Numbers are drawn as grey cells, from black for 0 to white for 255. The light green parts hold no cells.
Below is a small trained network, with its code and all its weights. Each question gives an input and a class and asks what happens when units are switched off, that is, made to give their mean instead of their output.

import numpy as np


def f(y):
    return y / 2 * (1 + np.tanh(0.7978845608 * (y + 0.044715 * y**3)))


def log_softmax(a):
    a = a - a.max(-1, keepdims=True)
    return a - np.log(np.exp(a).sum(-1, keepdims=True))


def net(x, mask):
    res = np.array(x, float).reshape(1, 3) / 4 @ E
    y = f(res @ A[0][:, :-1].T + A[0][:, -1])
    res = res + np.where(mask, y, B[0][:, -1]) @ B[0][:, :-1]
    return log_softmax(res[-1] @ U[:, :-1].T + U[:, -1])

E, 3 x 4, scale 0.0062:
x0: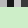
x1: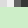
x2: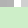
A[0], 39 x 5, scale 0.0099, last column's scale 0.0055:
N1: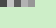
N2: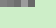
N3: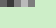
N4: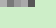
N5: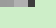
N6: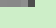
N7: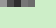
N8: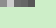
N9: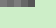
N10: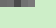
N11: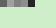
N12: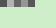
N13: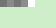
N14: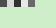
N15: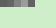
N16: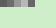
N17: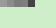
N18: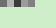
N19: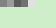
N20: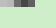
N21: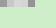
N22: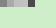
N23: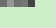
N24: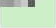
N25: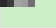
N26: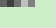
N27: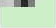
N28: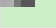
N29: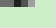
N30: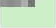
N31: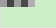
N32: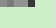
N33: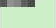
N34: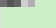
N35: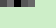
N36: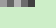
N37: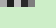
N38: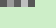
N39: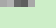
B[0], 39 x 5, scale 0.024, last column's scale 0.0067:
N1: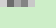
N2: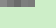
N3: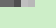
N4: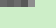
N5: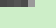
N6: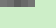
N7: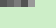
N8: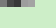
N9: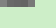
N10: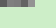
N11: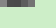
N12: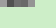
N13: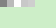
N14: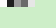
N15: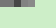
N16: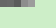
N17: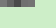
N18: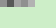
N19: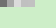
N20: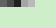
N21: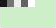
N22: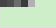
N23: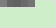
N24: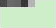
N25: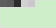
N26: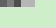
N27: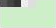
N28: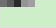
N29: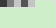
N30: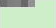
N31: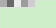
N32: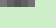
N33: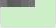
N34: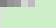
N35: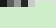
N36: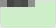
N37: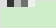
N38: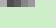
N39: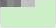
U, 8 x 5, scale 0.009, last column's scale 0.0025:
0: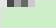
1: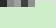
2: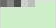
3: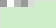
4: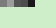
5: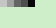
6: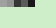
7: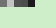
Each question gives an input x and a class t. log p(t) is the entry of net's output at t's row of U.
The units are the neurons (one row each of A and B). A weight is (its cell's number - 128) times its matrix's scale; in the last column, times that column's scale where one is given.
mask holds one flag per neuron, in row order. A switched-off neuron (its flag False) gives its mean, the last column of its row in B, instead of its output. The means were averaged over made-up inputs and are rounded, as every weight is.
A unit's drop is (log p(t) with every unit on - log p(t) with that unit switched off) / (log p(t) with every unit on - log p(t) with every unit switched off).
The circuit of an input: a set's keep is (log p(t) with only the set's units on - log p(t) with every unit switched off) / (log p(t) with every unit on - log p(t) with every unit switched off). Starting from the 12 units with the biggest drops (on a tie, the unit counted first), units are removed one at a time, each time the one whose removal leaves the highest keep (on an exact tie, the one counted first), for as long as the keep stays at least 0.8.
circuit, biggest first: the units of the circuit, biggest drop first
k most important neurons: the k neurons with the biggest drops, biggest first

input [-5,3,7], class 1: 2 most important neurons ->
[N21 N37]
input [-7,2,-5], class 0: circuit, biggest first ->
[N14]
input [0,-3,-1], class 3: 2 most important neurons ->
[N27 N20]
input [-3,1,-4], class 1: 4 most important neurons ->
[N35 N37 N29 N31]
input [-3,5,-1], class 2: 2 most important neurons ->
[N37 N27]
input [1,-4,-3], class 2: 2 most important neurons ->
[N21 N25]
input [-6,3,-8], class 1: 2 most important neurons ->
[N35 N29]
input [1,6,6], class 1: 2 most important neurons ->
[N21 N25]
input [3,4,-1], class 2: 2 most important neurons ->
[N14 N27]
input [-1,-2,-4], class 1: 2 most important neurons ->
[N35 N29]
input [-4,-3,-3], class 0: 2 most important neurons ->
[N14 N21]
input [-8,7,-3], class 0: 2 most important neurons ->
[N14 N1]
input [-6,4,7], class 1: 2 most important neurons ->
[N21 N37]
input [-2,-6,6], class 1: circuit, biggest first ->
[N21]
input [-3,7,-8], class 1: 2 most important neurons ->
[N35 N29]
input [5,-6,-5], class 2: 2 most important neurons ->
[N25 N14]
